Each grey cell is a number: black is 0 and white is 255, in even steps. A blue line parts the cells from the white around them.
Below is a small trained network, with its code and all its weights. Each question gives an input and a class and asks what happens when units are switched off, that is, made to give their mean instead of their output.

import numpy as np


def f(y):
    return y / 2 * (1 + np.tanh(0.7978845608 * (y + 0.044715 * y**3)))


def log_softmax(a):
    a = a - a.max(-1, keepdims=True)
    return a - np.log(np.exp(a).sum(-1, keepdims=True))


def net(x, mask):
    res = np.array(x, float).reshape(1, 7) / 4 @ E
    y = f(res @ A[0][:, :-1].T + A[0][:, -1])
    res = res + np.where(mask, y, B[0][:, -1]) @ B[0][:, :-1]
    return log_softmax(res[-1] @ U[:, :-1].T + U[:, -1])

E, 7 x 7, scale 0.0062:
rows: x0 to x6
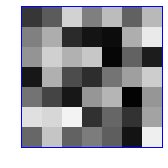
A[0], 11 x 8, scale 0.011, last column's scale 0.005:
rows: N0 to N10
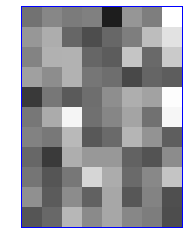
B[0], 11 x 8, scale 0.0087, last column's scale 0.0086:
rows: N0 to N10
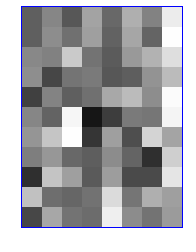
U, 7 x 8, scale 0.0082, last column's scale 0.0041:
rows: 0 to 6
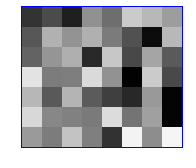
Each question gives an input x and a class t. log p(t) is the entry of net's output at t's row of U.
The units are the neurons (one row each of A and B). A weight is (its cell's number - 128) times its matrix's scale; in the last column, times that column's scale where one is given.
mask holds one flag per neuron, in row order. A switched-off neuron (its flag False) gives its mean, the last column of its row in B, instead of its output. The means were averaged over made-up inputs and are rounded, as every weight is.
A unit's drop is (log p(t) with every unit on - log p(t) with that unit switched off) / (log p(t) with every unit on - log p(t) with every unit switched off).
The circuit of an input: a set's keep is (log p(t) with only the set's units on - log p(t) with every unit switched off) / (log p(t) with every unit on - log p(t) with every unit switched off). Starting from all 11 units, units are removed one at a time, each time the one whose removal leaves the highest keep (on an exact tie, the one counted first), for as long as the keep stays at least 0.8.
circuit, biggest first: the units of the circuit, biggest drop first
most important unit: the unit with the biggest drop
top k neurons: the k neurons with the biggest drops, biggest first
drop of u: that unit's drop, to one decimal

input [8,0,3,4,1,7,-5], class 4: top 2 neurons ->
[N5; N4]
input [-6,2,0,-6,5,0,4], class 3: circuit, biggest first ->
[N4; N5]
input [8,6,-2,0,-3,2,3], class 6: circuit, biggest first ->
[N1; N8]
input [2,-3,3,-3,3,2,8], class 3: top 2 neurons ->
[N5; N4]
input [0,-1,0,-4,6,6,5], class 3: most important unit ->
N5
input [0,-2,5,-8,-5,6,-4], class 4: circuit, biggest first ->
[N3; N5]
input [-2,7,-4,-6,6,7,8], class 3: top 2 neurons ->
[N4; N5]
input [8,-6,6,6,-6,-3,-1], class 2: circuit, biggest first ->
[N10; N5]
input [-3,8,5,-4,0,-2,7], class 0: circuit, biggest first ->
[N5; N0]
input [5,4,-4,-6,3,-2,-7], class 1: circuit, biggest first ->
[N7; N8]
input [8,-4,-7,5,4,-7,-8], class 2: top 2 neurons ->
[N8; N10]
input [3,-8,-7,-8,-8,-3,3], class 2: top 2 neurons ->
[N5; N10]
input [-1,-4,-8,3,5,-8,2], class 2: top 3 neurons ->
[N8; N0; N1]
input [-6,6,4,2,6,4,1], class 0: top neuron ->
[N5]
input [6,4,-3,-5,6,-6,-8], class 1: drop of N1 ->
-0.1
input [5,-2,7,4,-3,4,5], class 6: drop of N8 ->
0.2
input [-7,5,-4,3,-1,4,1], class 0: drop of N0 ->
0.2
